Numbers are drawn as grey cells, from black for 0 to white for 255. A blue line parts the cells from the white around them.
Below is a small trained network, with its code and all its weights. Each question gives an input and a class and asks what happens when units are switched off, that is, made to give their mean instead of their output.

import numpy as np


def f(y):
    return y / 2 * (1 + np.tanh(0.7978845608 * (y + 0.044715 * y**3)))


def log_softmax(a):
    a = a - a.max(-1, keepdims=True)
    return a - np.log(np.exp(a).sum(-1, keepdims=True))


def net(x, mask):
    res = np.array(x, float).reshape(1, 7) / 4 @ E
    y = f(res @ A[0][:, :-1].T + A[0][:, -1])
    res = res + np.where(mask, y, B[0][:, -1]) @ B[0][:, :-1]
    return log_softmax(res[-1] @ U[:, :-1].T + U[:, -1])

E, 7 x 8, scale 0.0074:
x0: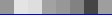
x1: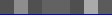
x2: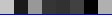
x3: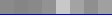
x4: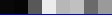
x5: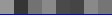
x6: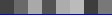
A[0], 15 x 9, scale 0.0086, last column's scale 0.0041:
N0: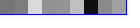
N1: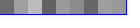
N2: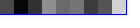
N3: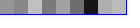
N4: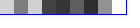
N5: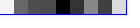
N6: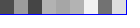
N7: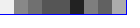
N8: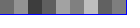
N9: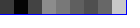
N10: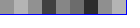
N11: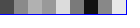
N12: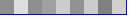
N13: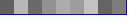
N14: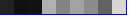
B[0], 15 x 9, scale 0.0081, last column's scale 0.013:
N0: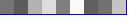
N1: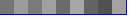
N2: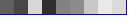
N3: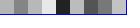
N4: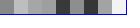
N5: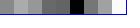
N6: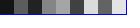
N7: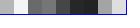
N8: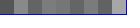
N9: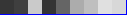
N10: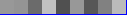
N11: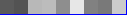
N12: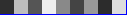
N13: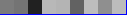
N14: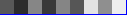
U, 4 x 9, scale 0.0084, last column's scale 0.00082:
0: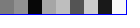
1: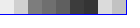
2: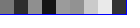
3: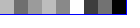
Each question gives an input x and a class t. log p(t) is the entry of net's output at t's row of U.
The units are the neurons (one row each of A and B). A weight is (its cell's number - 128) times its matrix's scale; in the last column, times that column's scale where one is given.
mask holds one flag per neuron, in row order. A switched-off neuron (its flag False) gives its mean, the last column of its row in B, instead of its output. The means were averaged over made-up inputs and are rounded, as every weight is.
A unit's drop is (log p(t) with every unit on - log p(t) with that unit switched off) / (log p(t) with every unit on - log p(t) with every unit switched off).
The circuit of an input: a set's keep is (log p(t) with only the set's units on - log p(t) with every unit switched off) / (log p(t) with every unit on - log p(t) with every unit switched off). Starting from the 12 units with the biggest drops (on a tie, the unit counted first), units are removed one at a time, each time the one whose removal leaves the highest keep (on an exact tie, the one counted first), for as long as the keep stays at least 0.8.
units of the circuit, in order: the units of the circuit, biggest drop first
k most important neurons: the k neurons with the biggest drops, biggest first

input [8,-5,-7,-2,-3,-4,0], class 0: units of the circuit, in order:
N12
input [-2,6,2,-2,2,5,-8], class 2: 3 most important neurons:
N9, N2, N14
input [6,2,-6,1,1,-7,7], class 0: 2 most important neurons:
N12, N6
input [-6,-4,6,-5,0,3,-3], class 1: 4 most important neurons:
N7, N5, N4, N6
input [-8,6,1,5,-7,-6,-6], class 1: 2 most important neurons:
N7, N5
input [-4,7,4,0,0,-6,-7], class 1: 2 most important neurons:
N7, N5
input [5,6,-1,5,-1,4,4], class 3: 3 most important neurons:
N6, N14, N5
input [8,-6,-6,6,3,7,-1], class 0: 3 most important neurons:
N12, N6, N4
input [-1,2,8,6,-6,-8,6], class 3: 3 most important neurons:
N0, N3, N11
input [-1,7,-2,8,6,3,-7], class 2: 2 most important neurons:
N14, N9
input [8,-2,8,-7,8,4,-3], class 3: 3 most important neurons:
N3, N0, N4
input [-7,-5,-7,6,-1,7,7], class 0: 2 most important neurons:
N6, N13
